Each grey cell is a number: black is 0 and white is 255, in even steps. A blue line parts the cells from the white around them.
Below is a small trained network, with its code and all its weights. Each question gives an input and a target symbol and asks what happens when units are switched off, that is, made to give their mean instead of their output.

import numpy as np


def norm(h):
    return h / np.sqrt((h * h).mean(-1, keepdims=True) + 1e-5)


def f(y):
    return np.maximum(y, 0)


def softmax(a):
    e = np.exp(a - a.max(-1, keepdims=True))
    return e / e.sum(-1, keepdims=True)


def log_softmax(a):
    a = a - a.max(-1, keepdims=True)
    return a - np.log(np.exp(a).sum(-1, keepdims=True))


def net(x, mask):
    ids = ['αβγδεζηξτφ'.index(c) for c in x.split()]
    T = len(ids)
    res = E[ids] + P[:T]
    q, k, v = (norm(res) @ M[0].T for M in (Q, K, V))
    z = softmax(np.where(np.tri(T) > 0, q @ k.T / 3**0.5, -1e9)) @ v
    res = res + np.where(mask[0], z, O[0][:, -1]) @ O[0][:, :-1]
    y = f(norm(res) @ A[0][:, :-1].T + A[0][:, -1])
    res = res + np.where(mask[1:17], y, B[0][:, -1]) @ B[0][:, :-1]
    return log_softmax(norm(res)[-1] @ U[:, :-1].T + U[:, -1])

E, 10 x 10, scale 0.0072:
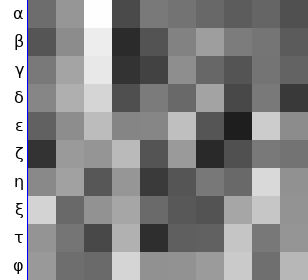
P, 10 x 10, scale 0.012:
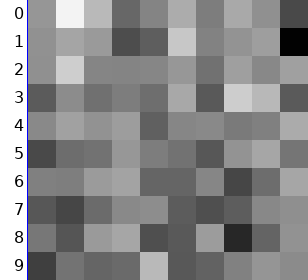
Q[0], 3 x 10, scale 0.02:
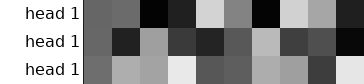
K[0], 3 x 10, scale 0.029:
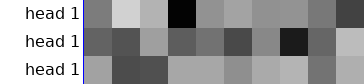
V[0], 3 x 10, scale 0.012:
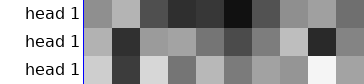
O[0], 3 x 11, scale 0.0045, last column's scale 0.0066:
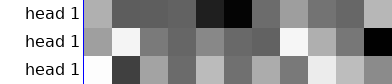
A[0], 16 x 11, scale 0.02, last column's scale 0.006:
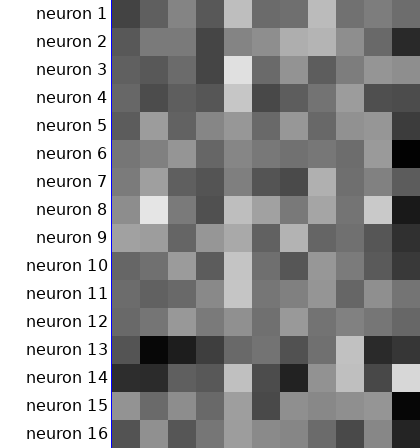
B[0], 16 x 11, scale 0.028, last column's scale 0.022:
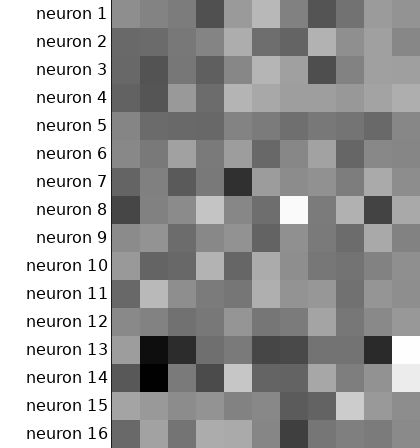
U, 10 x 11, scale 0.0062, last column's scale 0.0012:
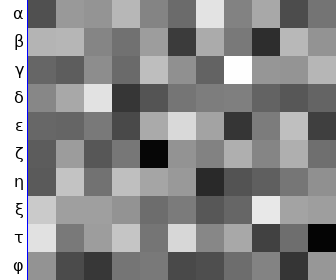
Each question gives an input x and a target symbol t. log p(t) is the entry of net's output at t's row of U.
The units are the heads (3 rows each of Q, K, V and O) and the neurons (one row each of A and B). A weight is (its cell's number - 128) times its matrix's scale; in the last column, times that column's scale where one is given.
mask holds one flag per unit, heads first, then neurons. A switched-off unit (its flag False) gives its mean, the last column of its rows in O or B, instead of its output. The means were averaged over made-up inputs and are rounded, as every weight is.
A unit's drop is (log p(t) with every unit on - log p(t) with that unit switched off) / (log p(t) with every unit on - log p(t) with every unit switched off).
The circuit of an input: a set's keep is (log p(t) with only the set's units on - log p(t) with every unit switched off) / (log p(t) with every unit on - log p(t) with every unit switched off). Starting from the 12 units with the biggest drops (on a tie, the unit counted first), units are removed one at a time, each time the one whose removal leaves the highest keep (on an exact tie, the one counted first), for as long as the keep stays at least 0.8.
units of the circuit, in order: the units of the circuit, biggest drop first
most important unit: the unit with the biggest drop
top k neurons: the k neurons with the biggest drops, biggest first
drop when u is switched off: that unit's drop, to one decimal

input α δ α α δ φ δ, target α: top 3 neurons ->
[neuron 13; neuron 14; neuron 8]
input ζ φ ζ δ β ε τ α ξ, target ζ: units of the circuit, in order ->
[head 1; neuron 13; neuron 14; neuron 7]
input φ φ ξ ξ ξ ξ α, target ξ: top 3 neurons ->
[neuron 13; neuron 14; neuron 15]
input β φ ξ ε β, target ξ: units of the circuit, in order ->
[head 1; neuron 13; neuron 14; neuron 15]
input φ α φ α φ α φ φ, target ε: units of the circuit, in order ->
[head 1; neuron 3; neuron 13]
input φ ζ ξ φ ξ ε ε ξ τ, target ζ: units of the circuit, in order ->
[head 1; neuron 13; neuron 14; neuron 7]
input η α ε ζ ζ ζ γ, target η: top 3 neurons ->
[neuron 13; neuron 14; neuron 16]
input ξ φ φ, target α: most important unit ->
neuron 8
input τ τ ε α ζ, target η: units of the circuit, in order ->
[neuron 13; neuron 14; head 1; neuron 16]
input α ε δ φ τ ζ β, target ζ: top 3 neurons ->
[neuron 13; neuron 14; neuron 7]
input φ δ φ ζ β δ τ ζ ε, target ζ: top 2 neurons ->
[neuron 13; neuron 14]
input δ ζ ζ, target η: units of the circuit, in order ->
[head 1; neuron 13; neuron 14; neuron 16]
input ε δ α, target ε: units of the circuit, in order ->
[head 1; neuron 13; neuron 14]
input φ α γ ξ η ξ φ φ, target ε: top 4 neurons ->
[neuron 3; neuron 13; neuron 11; neuron 1]
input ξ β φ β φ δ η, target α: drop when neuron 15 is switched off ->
0.0
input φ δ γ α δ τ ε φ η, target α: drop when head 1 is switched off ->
1.2
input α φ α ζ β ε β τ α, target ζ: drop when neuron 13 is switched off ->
0.4
